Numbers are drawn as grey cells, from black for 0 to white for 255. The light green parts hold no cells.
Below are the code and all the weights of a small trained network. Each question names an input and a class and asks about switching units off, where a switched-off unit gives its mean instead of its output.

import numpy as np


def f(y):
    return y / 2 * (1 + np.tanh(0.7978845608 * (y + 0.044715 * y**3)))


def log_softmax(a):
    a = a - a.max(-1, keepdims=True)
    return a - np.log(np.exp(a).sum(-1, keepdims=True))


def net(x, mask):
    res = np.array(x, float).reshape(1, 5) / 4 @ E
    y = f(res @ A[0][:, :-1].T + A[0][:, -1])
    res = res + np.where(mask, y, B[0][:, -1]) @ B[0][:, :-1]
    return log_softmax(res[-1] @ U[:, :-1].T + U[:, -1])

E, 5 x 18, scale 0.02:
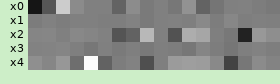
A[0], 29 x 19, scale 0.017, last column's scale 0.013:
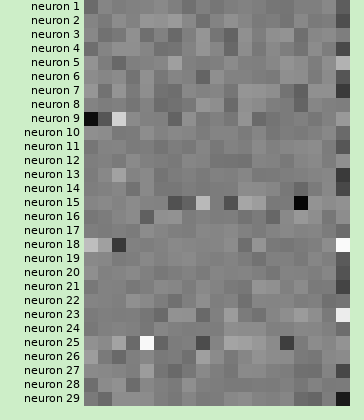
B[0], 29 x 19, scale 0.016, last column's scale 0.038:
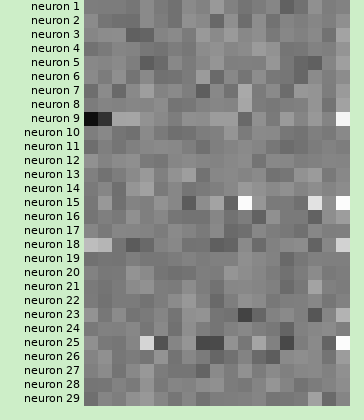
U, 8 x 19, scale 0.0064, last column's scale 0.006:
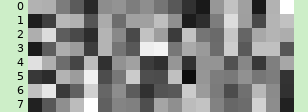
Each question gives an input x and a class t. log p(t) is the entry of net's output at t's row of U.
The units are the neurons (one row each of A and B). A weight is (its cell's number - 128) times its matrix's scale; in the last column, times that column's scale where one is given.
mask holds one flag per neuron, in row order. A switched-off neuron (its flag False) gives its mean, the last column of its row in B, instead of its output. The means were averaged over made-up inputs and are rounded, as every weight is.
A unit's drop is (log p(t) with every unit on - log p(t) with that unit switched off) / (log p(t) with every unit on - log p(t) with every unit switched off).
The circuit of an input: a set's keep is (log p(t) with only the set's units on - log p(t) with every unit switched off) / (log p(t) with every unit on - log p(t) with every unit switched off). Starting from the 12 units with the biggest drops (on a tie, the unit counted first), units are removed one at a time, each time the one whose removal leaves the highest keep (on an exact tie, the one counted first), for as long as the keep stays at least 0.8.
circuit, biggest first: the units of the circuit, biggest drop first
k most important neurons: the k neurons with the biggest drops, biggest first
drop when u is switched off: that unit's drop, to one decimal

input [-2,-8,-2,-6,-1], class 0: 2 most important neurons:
(neuron 25; neuron 15)
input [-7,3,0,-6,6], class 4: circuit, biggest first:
(neuron 15)
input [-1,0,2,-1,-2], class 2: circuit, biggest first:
(neuron 25; neuron 9)
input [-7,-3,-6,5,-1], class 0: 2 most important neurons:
(neuron 25; neuron 15)
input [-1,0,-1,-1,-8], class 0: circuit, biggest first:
(neuron 15; neuron 9; neuron 25)
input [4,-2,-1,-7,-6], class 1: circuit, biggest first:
(neuron 15; neuron 25)
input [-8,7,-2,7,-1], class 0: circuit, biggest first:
(neuron 25; neuron 15)
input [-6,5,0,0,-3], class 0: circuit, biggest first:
(neuron 15; neuron 25)
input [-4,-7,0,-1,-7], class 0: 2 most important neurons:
(neuron 15; neuron 25)
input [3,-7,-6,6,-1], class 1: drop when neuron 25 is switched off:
0.5
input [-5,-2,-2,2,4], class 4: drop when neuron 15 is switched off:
0.4
